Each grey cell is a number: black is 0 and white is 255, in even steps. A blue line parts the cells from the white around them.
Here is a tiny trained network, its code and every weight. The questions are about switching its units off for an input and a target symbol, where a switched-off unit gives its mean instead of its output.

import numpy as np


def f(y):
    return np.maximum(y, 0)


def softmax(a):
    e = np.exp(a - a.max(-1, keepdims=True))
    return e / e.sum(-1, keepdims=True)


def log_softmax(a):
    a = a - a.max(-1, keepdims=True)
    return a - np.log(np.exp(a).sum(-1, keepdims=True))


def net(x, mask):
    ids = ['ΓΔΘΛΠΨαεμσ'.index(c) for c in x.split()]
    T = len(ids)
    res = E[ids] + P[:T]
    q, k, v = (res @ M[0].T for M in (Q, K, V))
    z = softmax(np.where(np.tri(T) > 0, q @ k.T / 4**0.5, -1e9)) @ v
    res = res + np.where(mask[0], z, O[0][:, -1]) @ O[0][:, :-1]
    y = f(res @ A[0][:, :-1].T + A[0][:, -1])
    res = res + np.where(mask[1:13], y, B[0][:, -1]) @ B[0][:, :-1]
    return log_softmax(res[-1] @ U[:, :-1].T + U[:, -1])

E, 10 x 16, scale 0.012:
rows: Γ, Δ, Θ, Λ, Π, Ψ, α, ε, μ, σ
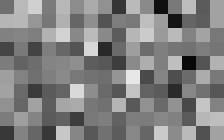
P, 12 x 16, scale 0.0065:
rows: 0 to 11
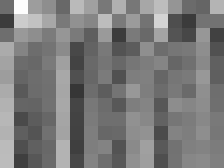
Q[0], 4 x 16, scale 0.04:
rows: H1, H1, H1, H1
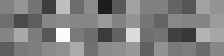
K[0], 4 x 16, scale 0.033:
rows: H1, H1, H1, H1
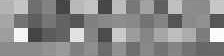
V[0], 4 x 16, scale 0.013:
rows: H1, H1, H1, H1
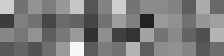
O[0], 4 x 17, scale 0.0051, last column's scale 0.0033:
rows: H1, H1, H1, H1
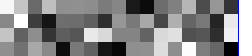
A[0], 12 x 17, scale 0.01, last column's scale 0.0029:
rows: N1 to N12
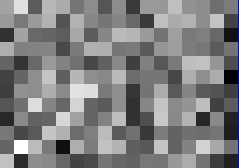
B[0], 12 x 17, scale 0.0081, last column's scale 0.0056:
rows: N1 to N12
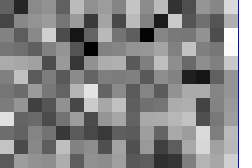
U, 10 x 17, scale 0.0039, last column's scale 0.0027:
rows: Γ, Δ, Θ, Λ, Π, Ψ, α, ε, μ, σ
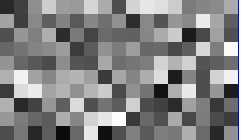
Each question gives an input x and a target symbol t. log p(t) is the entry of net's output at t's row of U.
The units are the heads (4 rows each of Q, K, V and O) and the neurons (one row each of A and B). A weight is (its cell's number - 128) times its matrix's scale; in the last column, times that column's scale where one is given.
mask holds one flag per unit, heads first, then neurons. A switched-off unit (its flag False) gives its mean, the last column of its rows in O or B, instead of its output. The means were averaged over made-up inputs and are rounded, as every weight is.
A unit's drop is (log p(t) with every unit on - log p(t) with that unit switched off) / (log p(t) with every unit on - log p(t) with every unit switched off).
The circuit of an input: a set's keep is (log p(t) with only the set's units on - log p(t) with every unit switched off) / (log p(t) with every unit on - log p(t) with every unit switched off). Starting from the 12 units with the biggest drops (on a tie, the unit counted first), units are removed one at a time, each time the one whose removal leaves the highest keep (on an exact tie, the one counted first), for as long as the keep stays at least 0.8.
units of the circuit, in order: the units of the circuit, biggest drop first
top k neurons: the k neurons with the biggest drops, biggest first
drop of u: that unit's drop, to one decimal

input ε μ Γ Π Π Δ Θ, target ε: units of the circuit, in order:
[H1, N1]
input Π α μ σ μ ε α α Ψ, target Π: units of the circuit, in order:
[H1]
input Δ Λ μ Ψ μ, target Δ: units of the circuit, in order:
[H1, N10]
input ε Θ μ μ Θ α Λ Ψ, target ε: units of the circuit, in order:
[H1, N1, N2]
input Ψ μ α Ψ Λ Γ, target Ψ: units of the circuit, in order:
[H1, N3, N5, N2]
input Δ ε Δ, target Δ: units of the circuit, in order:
[H1, N10, N7]
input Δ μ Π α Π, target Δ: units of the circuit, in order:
[H1, N10]
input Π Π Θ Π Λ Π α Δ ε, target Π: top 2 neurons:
[N4, N8]
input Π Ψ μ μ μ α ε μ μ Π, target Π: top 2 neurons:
[N4, N1]
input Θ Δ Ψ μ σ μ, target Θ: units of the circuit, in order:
[N6, H1, N2]
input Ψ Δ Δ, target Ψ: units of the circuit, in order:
[H1, N3]
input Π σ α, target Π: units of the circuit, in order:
[H1, N4]
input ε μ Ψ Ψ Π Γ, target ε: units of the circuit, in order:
[H1, N1, N5]
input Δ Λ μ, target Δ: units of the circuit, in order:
[H1, N10, N11]
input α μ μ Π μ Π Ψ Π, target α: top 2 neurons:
[N2, N12]
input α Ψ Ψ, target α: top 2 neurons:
[N2, N8]
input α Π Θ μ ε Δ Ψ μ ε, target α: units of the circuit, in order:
[H1, N2, N12, N8]
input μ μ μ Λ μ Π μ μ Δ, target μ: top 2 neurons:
[N4, N10]
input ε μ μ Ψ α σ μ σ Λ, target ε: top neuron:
[N1]
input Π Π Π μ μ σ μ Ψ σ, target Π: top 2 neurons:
[N9, N4]
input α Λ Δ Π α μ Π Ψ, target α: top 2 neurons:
[N2, N12]
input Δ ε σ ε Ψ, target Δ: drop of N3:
0.1
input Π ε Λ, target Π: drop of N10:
0.0
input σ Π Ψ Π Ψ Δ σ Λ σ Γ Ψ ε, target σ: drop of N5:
0.1
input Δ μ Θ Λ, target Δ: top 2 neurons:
[N10, N7]
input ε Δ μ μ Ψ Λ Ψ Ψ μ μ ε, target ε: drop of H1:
1.0
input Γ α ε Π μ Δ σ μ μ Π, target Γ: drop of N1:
-0.1
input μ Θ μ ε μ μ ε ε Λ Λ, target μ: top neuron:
[N4]
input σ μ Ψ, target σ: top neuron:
[N8]
